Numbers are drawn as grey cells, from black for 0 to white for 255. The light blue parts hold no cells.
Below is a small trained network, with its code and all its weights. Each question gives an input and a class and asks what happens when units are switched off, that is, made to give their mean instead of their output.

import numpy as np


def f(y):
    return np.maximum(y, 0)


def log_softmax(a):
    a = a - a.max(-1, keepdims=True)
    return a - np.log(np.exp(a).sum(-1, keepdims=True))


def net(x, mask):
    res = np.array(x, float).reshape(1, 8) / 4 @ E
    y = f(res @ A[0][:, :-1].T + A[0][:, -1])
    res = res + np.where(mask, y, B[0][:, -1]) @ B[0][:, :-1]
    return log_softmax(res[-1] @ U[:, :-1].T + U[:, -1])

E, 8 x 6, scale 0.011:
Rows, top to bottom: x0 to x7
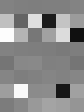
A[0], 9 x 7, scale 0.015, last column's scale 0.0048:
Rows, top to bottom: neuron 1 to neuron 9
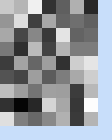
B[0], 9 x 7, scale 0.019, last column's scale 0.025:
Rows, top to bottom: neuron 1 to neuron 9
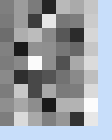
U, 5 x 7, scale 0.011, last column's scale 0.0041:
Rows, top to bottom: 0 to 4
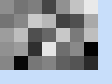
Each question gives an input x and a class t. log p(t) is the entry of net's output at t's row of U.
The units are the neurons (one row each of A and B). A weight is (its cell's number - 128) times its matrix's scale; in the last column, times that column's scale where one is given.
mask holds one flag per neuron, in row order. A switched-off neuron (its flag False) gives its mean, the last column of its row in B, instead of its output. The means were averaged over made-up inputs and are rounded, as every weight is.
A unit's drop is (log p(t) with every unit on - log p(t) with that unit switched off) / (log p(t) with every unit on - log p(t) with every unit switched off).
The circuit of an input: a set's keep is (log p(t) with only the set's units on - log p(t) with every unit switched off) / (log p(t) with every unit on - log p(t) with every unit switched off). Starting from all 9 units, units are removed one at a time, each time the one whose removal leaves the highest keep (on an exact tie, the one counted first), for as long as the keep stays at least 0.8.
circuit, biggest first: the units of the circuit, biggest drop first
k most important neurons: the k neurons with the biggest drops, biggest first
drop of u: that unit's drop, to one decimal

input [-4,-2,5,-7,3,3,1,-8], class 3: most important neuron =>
neuron 8
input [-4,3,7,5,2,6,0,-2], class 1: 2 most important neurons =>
neuron 8; neuron 3
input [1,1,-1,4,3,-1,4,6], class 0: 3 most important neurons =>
neuron 3; neuron 9; neuron 1
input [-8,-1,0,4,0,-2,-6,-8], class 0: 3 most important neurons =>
neuron 8; neuron 7; neuron 2
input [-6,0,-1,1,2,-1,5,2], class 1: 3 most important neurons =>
neuron 8; neuron 5; neuron 6
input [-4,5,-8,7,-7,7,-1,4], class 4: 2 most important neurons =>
neuron 8; neuron 4
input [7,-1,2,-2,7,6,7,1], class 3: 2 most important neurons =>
neuron 8; neuron 2
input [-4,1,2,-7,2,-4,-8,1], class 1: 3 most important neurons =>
neuron 3; neuron 4; neuron 1
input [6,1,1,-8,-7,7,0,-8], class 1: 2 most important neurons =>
neuron 8; neuron 1
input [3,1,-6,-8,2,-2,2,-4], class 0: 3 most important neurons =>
neuron 3; neuron 9; neuron 6
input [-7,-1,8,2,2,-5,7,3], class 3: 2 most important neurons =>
neuron 2; neuron 8
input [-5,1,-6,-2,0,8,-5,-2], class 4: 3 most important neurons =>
neuron 4; neuron 1; neuron 6
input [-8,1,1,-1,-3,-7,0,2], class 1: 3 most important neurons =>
neuron 8; neuron 1; neuron 2
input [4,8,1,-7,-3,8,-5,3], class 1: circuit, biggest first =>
neuron 3
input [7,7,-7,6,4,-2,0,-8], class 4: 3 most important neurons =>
neuron 8; neuron 4; neuron 6
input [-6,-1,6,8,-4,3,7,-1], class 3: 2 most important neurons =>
neuron 2; neuron 8
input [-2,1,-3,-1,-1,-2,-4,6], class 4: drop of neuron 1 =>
0.2
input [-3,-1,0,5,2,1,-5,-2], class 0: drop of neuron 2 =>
0.3
